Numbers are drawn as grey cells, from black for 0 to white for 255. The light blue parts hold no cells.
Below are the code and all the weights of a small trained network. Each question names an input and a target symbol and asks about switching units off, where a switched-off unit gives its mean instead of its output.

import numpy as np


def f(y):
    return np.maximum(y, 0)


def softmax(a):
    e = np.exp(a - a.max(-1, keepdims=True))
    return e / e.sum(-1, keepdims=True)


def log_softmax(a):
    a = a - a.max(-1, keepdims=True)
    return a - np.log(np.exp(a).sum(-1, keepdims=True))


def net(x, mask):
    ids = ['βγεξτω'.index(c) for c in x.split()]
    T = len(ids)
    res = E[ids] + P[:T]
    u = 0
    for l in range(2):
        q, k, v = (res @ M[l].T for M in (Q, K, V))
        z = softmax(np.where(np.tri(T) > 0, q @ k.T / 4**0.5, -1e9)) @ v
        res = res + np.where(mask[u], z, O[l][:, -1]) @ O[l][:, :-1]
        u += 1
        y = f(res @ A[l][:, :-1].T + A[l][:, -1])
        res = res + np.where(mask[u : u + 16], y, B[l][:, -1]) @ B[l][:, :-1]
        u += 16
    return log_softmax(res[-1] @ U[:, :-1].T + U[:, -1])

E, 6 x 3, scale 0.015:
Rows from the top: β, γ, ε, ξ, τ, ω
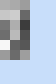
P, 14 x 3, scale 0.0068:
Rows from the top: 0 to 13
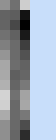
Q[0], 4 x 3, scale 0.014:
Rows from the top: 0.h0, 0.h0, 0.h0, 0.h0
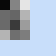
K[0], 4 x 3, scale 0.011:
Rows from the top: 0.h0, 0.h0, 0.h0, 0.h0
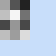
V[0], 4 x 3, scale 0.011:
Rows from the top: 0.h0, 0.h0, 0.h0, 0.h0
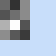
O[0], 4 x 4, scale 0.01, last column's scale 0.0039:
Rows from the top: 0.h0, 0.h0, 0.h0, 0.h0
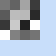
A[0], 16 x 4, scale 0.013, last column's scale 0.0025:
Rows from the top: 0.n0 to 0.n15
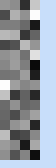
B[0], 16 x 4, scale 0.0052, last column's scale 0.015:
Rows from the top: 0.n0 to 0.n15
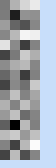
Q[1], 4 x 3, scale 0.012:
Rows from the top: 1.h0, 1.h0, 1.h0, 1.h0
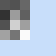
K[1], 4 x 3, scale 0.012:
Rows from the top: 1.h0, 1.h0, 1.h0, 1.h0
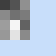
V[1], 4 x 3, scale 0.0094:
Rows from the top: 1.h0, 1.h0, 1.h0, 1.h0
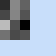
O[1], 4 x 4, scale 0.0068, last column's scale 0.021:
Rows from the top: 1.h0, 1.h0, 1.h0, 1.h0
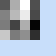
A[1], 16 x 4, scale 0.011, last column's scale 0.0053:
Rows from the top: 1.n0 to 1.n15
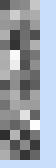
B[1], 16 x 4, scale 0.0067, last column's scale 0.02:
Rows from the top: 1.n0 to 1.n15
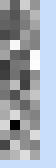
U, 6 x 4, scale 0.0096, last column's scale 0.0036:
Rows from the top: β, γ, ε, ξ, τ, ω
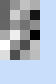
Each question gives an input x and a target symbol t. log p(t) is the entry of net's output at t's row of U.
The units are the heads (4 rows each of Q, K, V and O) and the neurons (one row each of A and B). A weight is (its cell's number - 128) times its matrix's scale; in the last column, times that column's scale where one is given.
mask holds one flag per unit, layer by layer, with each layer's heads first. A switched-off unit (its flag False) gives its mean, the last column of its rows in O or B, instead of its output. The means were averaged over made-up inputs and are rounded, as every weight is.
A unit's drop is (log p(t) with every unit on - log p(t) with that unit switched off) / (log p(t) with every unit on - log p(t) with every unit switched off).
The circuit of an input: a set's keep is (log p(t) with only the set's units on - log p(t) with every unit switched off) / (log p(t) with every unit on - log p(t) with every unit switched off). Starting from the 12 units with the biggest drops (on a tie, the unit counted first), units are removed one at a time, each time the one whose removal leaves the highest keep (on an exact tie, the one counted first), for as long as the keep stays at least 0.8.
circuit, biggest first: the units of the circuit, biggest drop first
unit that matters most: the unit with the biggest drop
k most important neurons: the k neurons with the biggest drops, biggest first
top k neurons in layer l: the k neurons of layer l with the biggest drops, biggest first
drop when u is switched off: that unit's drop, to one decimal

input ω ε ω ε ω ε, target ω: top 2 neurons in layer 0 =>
(0.n3; 0.n0)
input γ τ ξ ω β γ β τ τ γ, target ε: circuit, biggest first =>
(1.n6; 0.h0)
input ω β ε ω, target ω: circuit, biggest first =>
(1.h0; 0.h0; 0.n3)
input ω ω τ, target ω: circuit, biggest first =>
(0.h0)
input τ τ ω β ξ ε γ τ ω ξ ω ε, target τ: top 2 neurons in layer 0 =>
(0.n13; 0.n9)
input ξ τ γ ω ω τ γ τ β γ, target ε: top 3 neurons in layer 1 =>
(1.n6; 1.n15; 1.n1)
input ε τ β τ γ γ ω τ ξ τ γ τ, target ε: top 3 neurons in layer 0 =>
(0.n8; 0.n3; 0.n0)
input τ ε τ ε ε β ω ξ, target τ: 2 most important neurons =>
(0.n13; 0.n9)
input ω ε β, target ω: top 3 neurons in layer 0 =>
(0.n3; 0.n0; 0.n13)
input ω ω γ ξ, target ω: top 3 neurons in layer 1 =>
(1.n6; 1.n12; 1.n8)
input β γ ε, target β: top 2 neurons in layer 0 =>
(0.n13; 0.n14)
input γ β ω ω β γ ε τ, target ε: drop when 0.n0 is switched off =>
0.1
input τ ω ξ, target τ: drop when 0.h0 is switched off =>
0.5
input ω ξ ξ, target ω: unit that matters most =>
1.h0
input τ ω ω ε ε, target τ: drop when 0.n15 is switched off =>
-0.1
